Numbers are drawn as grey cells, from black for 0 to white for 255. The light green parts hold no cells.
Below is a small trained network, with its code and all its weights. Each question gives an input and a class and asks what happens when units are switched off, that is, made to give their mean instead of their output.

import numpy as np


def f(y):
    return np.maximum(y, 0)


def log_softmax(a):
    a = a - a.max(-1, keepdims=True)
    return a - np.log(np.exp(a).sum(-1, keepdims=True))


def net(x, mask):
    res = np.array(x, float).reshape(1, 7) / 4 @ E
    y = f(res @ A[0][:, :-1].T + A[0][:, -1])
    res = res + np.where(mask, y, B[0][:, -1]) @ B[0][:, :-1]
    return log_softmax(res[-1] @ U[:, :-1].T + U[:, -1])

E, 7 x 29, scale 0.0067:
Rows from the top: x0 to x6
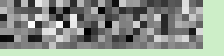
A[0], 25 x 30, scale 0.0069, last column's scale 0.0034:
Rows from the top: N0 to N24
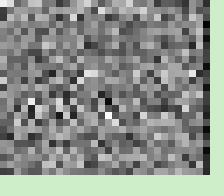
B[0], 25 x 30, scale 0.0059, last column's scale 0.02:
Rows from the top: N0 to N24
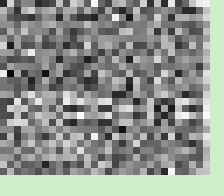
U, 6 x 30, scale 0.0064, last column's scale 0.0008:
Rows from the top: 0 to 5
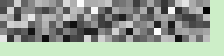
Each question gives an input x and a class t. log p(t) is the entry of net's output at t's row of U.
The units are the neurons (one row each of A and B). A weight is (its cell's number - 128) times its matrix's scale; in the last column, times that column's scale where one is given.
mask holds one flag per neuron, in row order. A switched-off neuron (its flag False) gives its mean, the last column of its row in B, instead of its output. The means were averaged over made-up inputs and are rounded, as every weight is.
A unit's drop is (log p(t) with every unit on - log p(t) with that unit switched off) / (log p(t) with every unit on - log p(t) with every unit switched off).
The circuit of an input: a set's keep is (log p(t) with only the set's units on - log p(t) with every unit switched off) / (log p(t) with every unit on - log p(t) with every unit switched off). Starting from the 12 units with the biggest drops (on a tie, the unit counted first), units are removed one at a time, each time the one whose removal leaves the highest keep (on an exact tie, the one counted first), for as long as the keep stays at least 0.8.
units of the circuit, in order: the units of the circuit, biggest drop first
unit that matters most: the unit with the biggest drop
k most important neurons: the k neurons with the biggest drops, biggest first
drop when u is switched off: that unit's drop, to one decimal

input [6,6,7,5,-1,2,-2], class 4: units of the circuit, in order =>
N2
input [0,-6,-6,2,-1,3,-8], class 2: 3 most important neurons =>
N1, N22, N2
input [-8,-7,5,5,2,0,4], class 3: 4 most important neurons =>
N17, N4, N13, N20
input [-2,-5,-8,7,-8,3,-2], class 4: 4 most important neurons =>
N11, N8, N16, N6
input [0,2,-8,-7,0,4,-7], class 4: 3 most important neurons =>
N11, N8, N14
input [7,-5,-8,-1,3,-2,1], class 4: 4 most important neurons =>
N11, N8, N17, N4
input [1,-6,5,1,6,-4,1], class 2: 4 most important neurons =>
N1, N10, N22, N18
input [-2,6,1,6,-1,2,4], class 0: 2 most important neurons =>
N14, N1
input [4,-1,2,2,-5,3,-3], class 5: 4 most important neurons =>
N10, N17, N0, N4
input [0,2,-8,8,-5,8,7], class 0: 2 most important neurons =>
N14, N0
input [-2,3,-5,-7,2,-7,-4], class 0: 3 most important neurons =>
N16, N19, N24
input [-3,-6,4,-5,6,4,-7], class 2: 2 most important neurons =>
N1, N22
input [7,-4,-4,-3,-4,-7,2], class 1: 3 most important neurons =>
N0, N17, N4
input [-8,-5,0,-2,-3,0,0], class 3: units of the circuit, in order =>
N17
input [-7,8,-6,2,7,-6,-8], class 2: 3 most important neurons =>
N13, N20, N15
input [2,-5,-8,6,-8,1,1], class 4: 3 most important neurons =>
N11, N8, N6
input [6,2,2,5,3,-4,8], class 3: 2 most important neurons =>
N15, N16
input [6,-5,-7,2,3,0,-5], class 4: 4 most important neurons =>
N11, N8, N17, N4
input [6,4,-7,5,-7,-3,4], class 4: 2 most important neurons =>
N11, N8
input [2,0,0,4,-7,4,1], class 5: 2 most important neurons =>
N10, N16
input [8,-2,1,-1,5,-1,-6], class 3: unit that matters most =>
N15
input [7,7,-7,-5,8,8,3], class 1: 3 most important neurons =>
N19, N10, N24
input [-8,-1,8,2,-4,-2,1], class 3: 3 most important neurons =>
N17, N4, N11
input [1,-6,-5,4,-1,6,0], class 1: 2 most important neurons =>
N19, N24
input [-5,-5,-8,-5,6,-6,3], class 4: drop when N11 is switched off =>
1.2
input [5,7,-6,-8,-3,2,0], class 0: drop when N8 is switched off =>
0.0
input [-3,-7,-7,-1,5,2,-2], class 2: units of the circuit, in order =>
N1
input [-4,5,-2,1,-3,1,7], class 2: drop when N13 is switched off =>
0.1
